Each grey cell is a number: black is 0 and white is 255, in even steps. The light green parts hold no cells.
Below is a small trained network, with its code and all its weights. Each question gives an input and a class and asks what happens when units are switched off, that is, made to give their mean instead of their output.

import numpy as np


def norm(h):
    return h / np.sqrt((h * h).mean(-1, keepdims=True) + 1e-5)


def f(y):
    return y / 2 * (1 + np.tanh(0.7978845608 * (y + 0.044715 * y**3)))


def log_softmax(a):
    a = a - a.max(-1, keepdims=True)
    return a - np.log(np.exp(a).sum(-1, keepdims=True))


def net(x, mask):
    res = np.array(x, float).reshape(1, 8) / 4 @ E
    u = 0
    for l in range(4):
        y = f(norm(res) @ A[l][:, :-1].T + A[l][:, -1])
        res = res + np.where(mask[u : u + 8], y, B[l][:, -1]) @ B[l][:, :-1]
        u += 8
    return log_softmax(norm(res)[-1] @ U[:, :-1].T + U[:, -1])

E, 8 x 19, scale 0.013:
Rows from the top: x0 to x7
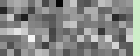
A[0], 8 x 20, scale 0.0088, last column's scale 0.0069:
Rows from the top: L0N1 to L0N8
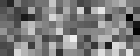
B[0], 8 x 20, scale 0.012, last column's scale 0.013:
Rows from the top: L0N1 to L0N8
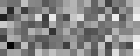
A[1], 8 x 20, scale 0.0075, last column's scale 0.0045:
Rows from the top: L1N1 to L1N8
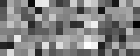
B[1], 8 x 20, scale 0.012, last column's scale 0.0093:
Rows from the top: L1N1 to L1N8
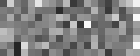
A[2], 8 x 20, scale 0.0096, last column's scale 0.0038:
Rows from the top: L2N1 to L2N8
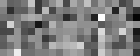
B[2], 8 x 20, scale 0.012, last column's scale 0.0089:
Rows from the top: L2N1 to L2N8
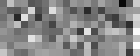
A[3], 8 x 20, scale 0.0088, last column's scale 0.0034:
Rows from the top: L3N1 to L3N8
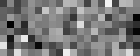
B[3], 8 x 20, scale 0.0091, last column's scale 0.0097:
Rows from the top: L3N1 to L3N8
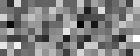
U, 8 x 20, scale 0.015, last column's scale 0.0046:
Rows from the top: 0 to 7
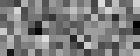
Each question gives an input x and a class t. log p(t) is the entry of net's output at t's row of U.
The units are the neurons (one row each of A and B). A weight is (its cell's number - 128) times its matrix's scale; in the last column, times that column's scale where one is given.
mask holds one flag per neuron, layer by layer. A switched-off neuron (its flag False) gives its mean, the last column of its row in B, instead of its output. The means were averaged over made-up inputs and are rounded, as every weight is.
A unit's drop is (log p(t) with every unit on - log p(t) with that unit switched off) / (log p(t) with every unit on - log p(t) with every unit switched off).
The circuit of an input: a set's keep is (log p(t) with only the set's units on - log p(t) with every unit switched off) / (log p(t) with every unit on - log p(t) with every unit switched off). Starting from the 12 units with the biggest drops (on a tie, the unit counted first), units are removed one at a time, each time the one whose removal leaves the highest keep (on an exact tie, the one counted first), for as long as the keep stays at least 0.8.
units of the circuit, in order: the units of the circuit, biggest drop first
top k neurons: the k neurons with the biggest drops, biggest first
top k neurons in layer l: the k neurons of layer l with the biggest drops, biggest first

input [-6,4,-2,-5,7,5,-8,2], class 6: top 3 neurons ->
[L0N3 L1N4 L0N8]
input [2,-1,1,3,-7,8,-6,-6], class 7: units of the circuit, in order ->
[L0N2]
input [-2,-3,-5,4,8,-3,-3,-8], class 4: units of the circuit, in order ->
[L1N6 L0N3]
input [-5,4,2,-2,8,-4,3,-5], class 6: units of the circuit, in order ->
[L0N3 L0N7]
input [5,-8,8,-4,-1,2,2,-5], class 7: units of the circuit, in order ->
[L0N3 L0N2]
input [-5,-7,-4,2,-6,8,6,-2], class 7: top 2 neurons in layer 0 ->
[L0N2 L0N3]
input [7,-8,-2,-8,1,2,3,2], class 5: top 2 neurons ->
[L0N7 L0N6]
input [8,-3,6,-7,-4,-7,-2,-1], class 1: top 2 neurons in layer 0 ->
[L0N6 L0N7]
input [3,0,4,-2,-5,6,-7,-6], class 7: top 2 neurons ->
[L0N2 L2N2]
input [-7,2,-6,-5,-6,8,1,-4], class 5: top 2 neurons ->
[L1N7 L0N7]
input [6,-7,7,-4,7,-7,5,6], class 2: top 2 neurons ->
[L0N7 L0N3]
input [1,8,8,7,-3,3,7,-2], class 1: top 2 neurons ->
[L0N6 L1N7]
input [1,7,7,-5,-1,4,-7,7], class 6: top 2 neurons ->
[L1N1 L0N3]
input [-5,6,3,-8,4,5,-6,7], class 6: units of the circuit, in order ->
[L0N3]
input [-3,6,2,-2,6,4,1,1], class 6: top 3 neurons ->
[L0N3 L0N8 L1N4]
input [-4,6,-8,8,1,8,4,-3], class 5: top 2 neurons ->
[L1N7 L0N3]
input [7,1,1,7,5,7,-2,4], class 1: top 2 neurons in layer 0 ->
[L0N6 L0N8]
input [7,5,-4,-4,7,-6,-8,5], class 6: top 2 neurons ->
[L1N1 L0N3]
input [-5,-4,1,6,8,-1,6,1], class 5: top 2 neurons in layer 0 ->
[L0N7 L0N6]
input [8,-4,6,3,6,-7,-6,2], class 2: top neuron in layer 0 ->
[L0N6]
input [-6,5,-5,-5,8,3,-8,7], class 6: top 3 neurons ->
[L0N3 L1N4 L0N8]
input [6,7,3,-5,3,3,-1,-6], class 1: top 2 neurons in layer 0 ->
[L0N8 L0N6]
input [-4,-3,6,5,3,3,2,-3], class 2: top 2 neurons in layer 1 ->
[L1N8 L1N2]
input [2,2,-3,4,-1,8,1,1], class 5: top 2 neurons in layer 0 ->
[L0N8 L0N7]
